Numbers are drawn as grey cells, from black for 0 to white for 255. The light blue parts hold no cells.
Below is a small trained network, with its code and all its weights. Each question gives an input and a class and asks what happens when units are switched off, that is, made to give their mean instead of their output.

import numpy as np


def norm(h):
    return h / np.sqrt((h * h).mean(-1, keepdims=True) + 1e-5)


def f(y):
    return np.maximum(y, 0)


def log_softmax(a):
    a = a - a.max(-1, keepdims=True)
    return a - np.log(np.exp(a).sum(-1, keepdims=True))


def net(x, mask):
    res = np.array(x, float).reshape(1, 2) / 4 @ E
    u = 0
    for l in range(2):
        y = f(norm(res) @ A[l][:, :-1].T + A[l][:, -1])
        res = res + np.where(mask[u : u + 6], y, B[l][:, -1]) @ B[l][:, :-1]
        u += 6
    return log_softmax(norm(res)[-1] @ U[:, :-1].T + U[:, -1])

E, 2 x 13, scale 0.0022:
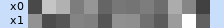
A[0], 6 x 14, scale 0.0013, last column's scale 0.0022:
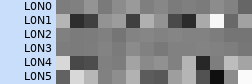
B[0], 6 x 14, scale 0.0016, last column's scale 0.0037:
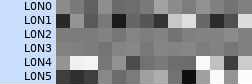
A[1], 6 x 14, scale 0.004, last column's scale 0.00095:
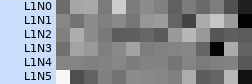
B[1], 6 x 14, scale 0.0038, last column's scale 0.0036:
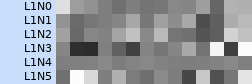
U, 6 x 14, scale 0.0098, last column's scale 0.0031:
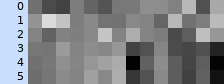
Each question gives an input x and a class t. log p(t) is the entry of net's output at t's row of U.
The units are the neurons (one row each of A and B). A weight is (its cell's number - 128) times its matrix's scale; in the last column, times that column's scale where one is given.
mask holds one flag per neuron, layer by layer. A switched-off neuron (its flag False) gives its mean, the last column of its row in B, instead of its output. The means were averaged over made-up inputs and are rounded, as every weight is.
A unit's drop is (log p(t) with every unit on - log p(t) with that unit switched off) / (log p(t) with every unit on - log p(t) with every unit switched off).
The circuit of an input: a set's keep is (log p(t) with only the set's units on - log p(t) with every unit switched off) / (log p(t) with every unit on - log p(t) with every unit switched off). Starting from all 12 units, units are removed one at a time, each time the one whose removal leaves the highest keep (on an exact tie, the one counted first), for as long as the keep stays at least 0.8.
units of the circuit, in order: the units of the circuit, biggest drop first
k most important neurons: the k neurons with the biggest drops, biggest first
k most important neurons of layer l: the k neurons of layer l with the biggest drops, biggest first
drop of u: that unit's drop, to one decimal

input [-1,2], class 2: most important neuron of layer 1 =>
[L1N2]
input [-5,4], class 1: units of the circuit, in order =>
[L0N5 L1N5]
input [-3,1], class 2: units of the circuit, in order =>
[L1N2 L0N5 L0N1]
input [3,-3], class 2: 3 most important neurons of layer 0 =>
[L0N5 L0N1 L0N4]
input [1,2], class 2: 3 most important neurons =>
[L1N2 L0N5 L1N3]
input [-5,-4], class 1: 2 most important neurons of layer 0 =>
[L0N1 L0N5]
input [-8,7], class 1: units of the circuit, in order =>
[L1N5 L1N3 L0N5]
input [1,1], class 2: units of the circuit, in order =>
[L1N2 L0N5]
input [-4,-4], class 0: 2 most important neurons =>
[L1N3 L0N4]
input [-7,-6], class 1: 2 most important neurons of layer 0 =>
[L0N1 L0N5]
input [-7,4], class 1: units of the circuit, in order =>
[L1N5 L0N5]
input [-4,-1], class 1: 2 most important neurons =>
[L1N5 L0N5]
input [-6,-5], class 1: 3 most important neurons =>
[L1N5 L0N1 L0N5]
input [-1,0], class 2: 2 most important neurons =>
[L1N2 L1N5]
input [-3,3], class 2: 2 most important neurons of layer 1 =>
[L1N2 L1N3]
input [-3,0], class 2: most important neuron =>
[L0N4]
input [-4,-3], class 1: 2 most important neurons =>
[L1N5 L0N1]
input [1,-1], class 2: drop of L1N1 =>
0.2
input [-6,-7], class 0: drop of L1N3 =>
1.4
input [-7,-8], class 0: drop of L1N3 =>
1.4
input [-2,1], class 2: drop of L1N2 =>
0.9
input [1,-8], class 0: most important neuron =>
[L1N3]
